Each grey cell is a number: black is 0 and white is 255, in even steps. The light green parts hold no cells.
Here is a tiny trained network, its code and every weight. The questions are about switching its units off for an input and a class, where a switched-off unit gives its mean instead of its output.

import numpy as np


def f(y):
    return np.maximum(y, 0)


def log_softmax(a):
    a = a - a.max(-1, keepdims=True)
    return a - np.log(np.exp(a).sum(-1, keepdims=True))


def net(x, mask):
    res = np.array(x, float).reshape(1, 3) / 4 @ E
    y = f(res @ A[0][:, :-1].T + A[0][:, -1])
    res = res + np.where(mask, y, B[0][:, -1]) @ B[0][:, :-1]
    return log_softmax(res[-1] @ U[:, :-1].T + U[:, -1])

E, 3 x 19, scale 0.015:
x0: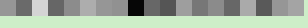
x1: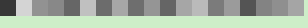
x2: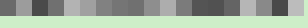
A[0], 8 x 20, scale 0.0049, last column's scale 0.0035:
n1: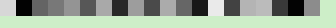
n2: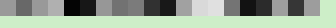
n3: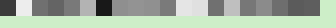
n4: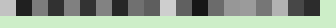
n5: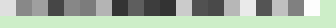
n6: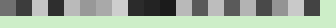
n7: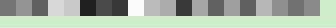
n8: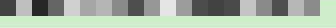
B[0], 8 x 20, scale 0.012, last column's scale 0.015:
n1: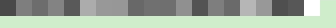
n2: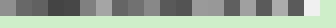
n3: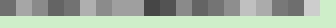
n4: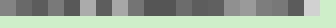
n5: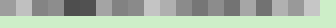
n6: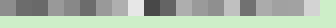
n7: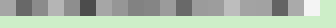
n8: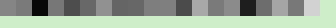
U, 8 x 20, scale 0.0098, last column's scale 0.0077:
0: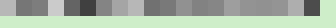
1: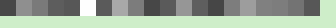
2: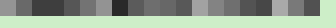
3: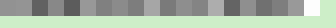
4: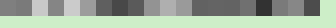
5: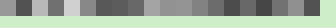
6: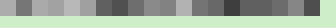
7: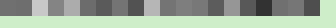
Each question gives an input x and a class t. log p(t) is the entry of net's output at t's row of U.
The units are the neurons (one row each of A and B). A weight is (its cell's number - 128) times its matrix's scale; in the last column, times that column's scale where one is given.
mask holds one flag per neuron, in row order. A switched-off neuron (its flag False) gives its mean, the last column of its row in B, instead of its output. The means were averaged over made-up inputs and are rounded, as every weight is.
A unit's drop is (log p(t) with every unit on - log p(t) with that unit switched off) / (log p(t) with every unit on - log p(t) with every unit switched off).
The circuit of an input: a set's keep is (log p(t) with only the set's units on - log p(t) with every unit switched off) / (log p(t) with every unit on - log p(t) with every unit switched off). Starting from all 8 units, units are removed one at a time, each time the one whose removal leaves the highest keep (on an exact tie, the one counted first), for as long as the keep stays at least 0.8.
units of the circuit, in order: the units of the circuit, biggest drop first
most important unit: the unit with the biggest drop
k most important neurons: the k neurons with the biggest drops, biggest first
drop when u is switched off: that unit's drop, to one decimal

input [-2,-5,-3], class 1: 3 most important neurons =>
(n1, n4, n8)
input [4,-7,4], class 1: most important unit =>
n1
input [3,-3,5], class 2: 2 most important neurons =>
(n8, n7)
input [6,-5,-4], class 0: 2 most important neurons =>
(n6, n5)
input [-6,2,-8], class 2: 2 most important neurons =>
(n2, n6)
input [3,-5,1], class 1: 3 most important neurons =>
(n7, n1, n4)
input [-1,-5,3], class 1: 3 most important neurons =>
(n1, n4, n2)
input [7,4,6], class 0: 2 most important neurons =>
(n6, n2)
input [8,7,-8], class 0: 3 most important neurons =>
(n6, n8, n1)
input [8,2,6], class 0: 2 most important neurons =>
(n6, n2)
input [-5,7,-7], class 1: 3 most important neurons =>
(n3, n8, n5)
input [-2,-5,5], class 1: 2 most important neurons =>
(n1, n2)
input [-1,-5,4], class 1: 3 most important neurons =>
(n1, n2, n4)
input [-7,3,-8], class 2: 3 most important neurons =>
(n2, n6, n5)
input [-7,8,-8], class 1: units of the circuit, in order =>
(n3)
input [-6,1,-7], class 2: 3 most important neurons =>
(n2, n6, n5)
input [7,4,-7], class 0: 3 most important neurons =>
(n6, n8, n5)
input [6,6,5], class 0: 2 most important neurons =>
(n6, n1)
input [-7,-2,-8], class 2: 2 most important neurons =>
(n2, n6)
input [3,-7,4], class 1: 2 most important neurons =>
(n1, n4)
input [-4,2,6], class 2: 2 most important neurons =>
(n8, n6)
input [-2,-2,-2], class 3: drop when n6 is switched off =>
1.2
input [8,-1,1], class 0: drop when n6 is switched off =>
0.3
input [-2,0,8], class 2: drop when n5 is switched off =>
0.0
